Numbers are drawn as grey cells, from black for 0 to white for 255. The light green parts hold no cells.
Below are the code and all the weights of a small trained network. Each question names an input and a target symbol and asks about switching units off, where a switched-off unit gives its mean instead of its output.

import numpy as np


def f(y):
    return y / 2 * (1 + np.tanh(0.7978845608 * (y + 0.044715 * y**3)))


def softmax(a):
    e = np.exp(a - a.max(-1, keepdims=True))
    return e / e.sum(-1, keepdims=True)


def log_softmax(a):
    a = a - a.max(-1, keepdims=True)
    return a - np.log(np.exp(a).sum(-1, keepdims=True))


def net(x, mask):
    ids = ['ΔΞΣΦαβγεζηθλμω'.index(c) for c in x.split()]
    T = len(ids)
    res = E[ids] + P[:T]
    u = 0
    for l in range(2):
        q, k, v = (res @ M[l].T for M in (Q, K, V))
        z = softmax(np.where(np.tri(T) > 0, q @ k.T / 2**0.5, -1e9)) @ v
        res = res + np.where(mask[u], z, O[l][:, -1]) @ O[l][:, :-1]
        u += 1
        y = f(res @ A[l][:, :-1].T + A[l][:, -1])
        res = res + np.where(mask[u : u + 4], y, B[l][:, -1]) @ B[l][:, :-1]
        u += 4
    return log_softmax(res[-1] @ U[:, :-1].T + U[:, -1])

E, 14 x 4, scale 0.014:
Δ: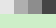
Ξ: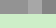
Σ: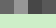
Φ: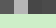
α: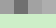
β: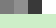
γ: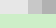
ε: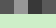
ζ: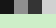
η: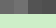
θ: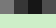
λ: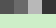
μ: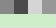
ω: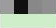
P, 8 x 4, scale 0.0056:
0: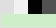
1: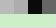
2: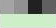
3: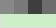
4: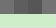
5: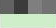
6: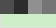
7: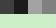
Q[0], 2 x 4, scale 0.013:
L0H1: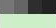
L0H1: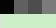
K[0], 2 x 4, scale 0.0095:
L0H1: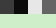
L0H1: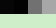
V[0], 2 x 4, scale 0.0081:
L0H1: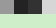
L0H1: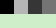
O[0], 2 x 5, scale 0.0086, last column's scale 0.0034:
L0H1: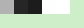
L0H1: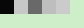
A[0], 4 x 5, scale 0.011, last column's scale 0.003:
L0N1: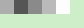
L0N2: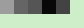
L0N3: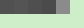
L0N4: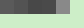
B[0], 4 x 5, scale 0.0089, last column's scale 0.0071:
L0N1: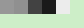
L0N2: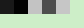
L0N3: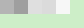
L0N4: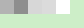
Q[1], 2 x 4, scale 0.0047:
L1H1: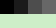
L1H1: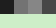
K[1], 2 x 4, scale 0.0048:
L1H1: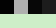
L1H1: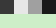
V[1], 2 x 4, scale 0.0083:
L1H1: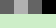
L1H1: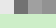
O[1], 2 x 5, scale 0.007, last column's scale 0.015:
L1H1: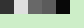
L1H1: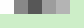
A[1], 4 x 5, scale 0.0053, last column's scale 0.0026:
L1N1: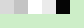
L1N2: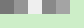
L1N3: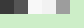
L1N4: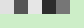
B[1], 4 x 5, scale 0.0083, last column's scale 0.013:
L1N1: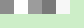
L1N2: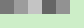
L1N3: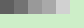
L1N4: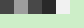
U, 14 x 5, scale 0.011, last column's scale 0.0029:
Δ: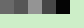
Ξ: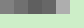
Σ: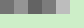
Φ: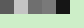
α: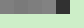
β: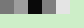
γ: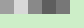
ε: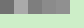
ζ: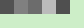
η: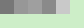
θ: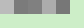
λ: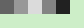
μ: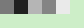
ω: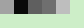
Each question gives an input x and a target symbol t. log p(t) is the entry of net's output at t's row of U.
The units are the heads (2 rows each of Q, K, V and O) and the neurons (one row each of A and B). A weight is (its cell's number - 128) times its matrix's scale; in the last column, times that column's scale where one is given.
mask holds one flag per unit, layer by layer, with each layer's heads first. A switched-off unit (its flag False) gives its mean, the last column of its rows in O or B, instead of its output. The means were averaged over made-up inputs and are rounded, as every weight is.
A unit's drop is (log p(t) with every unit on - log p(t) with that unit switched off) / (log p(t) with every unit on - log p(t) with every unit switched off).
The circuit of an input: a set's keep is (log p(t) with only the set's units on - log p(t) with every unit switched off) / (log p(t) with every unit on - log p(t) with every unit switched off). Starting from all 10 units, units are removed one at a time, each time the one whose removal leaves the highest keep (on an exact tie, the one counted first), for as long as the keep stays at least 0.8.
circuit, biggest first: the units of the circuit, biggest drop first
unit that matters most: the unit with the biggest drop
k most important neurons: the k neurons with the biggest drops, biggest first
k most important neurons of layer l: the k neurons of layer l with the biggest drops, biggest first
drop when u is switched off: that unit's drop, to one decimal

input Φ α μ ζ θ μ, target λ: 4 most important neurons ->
L0N1, L1N4, L1N2, L1N3
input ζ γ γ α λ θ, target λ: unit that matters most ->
L0N3
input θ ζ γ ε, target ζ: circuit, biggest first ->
L0H1, L0N1
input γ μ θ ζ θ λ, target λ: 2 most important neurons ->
L0N1, L1N2
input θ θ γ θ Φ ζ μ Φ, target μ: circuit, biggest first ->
L0H1, L0N2, L1N1
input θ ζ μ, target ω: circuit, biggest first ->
L1N1, L0N3, L0N4
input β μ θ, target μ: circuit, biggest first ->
L0N2, L0H1, L0N4
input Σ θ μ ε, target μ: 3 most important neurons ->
L0N2, L1N1, L0N1
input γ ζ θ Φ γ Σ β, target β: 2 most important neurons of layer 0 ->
L0N1, L0N4
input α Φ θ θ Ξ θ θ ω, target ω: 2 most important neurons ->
L0N1, L1N1
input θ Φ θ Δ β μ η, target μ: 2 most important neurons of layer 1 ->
L1N1, L1N3
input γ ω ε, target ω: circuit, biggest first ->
L0H1, L1N1
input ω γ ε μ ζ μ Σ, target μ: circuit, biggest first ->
L0H1, L0N2, L0N1
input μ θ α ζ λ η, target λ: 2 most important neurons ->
L0N1, L0N3
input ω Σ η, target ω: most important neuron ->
L0N2
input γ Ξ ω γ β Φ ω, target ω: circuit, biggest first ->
L0H1, L0N1
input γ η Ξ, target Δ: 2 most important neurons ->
L0N2, L1N1
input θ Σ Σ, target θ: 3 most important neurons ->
L1N4, L0N2, L0N4
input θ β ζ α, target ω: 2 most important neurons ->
L1N1, L1N4
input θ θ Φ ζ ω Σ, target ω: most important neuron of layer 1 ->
L1N1
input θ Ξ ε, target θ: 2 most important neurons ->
L1N4, L0N4
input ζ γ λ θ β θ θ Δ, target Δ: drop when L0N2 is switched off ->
0.3
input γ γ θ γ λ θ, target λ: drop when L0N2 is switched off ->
0.1
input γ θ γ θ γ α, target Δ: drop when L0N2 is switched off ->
0.2
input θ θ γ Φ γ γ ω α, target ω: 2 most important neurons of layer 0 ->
L0N3, L0N4
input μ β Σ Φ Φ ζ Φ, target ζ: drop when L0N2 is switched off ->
0.0
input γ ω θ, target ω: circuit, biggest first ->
L0H1
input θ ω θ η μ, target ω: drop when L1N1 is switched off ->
0.6
